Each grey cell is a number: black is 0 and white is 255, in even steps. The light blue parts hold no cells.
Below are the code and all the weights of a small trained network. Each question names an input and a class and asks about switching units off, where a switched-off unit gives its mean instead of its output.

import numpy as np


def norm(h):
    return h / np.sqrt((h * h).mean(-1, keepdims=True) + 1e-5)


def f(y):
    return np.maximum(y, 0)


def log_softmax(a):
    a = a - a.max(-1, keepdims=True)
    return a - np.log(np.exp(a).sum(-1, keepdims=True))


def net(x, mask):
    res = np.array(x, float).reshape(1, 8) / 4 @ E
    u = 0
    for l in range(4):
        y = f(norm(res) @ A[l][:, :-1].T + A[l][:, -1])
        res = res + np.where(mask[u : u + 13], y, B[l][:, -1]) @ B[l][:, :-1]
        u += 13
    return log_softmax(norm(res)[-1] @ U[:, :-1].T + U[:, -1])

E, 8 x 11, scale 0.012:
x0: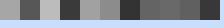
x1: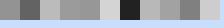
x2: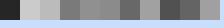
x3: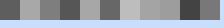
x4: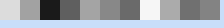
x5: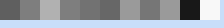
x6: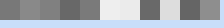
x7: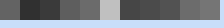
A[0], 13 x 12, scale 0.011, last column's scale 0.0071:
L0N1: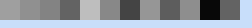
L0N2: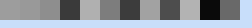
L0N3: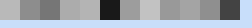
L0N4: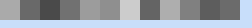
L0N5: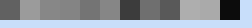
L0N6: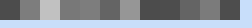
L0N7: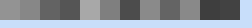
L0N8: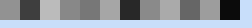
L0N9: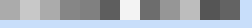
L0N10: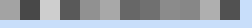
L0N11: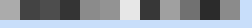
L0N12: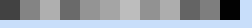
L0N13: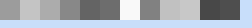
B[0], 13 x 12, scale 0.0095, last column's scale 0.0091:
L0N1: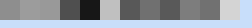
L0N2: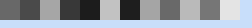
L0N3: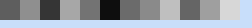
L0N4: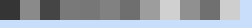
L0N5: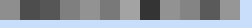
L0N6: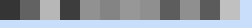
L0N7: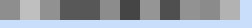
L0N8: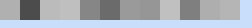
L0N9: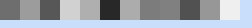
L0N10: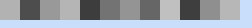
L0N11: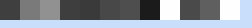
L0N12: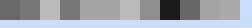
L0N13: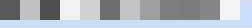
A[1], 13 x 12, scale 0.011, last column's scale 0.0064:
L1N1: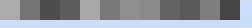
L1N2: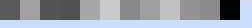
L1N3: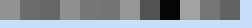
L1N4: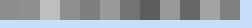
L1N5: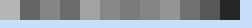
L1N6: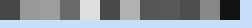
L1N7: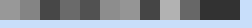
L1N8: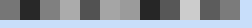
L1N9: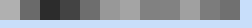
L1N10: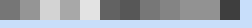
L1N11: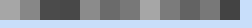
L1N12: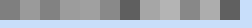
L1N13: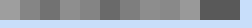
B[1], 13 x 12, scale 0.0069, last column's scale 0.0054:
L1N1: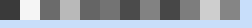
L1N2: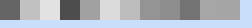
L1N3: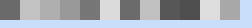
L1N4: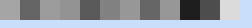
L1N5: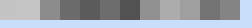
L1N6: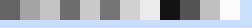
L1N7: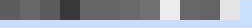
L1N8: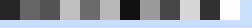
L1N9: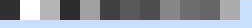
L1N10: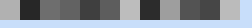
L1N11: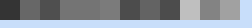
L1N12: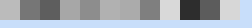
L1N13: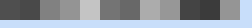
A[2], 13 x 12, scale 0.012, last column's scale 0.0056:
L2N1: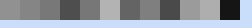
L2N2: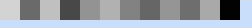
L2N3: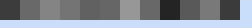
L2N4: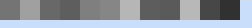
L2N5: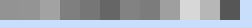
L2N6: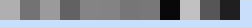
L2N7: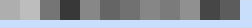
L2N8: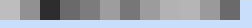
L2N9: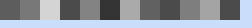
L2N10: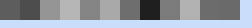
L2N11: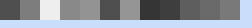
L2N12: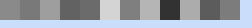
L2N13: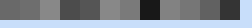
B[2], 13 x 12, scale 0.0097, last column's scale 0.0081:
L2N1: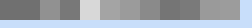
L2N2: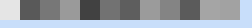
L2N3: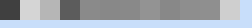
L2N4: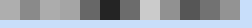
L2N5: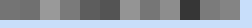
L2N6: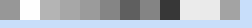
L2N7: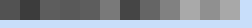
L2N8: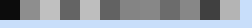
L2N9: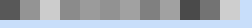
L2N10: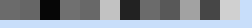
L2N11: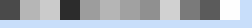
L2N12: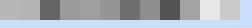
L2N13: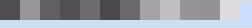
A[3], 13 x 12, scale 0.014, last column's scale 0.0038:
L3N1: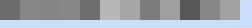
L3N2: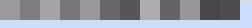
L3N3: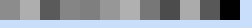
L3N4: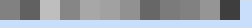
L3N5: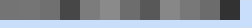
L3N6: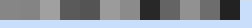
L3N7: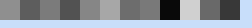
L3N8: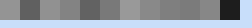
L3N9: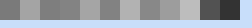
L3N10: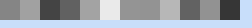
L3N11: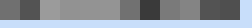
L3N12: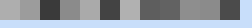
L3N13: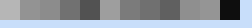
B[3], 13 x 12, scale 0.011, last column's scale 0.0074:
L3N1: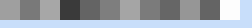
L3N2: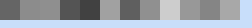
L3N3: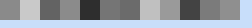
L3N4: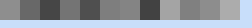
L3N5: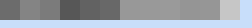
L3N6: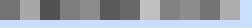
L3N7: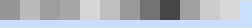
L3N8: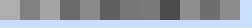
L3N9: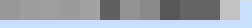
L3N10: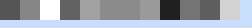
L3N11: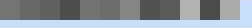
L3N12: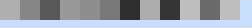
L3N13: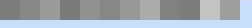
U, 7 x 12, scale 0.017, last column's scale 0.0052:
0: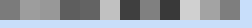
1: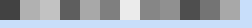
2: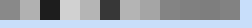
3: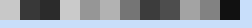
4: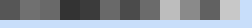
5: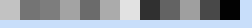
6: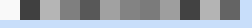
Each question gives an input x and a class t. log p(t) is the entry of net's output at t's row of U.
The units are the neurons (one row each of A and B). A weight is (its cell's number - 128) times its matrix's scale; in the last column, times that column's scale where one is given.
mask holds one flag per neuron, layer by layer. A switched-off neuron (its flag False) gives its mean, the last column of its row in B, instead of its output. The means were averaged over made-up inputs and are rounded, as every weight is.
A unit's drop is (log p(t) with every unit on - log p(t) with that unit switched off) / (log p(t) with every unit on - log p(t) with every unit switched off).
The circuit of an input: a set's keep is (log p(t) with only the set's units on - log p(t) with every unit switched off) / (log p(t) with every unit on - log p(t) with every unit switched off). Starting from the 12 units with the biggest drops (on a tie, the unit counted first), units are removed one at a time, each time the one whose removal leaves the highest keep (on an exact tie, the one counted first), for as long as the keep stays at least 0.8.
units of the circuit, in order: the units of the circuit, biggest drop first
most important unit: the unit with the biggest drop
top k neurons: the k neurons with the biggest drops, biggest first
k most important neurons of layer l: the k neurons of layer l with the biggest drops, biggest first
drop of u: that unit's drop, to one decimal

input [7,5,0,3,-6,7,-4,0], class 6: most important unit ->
L0N8
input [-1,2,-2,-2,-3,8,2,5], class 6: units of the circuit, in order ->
(L0N8 L0N10)
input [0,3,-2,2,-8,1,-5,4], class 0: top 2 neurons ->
(L1N8 L0N11)
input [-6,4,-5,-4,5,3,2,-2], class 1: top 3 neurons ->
(L0N9 L3N10 L2N8)
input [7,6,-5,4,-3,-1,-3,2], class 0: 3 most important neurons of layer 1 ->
(L1N8 L1N12 L1N7)
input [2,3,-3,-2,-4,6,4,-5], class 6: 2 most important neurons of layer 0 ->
(L0N10 L0N8)
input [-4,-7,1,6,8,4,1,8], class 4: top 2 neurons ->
(L0N11 L0N13)
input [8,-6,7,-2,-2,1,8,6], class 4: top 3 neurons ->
(L0N11 L0N13 L0N9)
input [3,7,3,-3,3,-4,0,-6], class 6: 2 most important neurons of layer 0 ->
(L0N8 L0N10)
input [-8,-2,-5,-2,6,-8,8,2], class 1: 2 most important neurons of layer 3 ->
(L3N10 L3N9)
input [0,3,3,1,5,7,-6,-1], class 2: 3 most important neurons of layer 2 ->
(L2N11 L2N9 L2N2)
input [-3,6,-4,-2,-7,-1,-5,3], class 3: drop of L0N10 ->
0.1
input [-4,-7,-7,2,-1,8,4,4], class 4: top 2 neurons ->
(L0N11 L0N4)
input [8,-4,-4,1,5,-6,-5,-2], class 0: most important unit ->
L0N2
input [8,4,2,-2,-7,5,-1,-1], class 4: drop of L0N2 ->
-0.1
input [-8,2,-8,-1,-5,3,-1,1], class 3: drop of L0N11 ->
0.3
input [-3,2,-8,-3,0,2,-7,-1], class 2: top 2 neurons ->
(L0N3 L0N2)
